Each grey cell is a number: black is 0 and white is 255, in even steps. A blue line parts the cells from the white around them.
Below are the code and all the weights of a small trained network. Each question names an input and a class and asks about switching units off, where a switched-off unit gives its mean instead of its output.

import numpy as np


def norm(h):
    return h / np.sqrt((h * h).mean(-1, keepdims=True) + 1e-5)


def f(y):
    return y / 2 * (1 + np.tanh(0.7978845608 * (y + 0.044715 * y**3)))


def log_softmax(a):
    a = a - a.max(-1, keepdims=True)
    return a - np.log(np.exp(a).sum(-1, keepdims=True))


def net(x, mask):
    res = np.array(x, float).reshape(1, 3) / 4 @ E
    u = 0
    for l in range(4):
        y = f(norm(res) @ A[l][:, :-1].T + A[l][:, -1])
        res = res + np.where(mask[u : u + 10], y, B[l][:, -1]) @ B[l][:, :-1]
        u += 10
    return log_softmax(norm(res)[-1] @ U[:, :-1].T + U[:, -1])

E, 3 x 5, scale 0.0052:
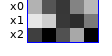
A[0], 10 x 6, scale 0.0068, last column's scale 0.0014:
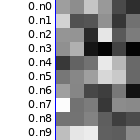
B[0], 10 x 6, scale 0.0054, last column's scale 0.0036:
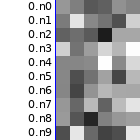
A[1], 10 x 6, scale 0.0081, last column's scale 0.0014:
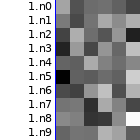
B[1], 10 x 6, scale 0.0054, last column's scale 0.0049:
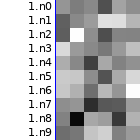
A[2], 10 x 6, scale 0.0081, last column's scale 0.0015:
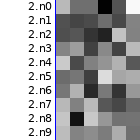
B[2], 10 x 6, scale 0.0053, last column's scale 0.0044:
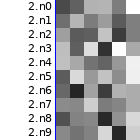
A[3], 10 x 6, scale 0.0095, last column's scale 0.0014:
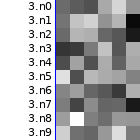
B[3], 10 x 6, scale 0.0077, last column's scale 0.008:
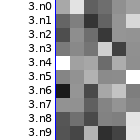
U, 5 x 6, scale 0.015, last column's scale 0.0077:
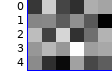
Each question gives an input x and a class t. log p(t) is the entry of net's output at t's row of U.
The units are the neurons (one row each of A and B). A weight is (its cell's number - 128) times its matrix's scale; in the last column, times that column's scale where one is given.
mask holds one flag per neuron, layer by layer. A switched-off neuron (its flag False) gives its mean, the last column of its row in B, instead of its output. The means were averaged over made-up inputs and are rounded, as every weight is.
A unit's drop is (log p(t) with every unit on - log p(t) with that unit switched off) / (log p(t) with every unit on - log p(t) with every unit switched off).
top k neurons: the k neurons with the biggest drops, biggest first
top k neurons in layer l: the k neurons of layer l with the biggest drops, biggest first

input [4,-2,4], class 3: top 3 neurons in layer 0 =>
(0.n4 0.n9 0.n0)
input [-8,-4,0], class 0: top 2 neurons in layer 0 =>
(0.n3 0.n6)
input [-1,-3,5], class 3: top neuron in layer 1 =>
(1.n1)
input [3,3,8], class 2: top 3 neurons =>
(2.n3 1.n5 0.n1)
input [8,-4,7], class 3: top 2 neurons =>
(1.n1 2.n5)
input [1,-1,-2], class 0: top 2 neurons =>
(1.n7 0.n6)
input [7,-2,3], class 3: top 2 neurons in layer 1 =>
(1.n1 1.n9)
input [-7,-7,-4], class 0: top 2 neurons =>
(0.n3 0.n9)
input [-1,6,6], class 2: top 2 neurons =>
(2.n3 0.n3)
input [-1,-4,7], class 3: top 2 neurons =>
(2.n5 1.n1)
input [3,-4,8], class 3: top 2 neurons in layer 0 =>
(0.n4 0.n9)
